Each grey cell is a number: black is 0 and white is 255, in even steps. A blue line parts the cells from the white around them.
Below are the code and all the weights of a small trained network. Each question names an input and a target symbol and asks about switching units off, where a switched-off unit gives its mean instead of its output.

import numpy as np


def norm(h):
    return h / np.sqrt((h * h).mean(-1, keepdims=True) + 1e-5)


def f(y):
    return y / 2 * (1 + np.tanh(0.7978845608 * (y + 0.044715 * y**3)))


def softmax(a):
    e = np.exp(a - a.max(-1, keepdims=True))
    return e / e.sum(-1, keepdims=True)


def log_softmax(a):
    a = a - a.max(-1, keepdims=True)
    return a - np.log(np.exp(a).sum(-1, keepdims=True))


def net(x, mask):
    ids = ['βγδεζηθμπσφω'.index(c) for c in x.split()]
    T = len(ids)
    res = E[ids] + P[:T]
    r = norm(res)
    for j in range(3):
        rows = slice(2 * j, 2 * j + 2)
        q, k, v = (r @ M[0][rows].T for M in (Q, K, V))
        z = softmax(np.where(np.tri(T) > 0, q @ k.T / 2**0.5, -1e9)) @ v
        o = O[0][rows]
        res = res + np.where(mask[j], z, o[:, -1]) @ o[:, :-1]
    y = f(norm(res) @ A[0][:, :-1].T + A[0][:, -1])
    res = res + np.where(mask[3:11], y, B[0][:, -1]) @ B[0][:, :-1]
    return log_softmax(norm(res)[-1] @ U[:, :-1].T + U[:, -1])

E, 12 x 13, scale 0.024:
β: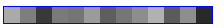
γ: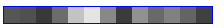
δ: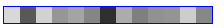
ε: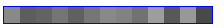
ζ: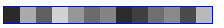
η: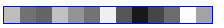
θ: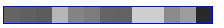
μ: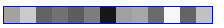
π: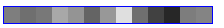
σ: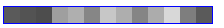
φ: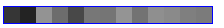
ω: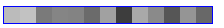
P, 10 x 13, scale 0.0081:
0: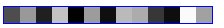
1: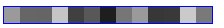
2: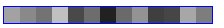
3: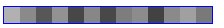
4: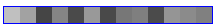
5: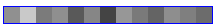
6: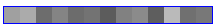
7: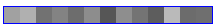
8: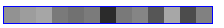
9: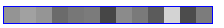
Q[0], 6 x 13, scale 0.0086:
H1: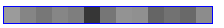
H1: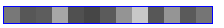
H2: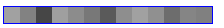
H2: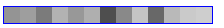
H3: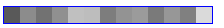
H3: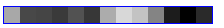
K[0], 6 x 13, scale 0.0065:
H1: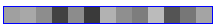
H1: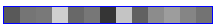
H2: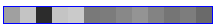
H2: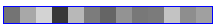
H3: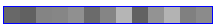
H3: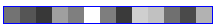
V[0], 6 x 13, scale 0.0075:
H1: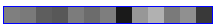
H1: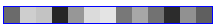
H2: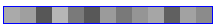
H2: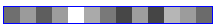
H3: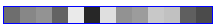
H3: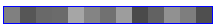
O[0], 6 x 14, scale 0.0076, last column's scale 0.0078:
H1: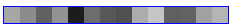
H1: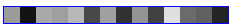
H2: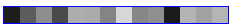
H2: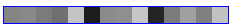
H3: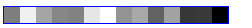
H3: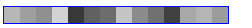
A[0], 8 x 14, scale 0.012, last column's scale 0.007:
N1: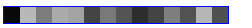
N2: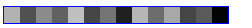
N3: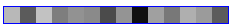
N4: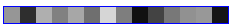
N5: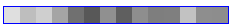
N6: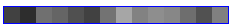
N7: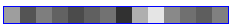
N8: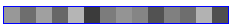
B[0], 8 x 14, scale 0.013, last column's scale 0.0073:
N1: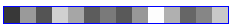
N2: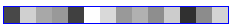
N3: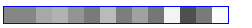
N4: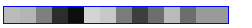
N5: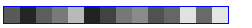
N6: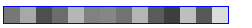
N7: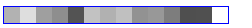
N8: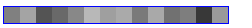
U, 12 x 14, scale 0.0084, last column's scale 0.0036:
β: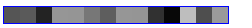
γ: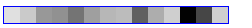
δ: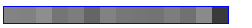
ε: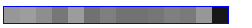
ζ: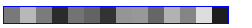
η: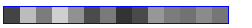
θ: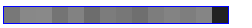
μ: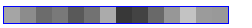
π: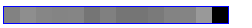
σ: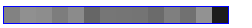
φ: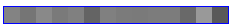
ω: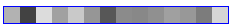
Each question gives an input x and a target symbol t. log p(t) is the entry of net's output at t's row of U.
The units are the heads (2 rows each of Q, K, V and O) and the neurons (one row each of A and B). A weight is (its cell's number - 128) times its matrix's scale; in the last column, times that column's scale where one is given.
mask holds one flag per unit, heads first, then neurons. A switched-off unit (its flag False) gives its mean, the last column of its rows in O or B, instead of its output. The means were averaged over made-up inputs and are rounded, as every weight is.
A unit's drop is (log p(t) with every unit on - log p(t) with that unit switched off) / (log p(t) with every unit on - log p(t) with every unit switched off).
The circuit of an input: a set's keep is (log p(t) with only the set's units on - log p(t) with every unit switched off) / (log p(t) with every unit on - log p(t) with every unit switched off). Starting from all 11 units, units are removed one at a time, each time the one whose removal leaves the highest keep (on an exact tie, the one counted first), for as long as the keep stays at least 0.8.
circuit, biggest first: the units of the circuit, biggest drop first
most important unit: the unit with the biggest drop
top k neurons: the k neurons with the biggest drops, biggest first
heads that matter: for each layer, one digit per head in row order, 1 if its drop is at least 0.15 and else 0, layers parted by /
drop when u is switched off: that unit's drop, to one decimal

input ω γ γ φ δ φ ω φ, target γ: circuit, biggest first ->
[H2]
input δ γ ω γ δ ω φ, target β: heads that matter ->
100
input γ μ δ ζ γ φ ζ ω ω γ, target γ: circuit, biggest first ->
[N2, H1]
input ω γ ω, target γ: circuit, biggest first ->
[H1, N7]
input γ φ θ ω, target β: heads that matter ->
010
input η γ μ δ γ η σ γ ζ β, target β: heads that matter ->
011
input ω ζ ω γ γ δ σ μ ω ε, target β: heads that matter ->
000
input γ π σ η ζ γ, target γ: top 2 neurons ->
[N2, N5]
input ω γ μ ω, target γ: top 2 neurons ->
[N7, N2]
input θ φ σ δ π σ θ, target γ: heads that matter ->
001
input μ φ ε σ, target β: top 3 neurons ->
[N3, N7, N2]
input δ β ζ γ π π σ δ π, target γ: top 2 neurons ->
[N4, N5]
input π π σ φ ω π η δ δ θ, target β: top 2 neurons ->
[N6, N3]
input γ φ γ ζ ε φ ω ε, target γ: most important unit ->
H2
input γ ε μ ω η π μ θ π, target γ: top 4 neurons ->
[N5, N3, N4, N8]
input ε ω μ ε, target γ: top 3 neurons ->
[N7, N5, N3]
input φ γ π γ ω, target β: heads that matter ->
000
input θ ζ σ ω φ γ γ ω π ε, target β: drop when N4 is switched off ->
0.0
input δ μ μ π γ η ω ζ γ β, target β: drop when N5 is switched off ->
-0.1
